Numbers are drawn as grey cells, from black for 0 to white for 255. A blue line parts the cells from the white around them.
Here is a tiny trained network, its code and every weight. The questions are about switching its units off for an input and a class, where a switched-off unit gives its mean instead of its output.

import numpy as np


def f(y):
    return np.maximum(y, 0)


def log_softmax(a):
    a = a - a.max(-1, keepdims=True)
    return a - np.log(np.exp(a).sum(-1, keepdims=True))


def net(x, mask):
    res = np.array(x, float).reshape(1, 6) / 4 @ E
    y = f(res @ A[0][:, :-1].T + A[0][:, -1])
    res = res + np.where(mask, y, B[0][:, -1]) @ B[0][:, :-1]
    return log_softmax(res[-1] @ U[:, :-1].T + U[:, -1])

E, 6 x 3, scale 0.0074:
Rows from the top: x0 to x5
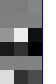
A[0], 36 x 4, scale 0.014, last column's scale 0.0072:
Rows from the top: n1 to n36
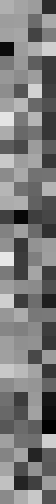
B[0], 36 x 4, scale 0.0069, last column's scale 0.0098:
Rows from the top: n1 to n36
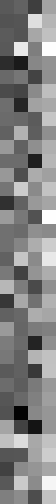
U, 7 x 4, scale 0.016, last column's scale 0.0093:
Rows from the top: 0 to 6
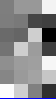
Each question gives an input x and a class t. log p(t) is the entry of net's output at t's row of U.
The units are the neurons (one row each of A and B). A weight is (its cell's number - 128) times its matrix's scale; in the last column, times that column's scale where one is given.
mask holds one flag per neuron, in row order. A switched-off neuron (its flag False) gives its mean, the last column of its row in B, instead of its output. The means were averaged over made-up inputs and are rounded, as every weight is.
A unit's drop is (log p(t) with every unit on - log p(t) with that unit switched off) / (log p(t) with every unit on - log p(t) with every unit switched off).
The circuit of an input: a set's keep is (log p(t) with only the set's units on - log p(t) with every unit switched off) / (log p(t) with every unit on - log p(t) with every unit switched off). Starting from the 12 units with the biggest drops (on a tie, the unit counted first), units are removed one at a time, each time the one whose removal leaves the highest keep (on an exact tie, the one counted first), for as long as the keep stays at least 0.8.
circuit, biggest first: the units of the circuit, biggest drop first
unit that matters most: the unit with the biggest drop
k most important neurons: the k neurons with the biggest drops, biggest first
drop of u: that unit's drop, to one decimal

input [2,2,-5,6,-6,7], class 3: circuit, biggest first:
[n35 n19]
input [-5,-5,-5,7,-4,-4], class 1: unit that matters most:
n16
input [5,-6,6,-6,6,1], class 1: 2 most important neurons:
[n27 n12]
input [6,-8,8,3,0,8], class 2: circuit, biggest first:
[n33 n3 n26]
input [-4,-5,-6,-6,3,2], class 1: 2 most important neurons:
[n12 n9]
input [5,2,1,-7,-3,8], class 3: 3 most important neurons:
[n19 n14 n32]
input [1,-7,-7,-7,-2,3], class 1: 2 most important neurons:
[n12 n9]
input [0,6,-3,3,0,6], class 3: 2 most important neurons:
[n35 n19]
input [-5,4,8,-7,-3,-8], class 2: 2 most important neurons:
[n8 n2]
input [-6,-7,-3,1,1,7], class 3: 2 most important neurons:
[n35 n19]
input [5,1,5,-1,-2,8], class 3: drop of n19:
0.2
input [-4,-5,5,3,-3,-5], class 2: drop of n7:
-0.1
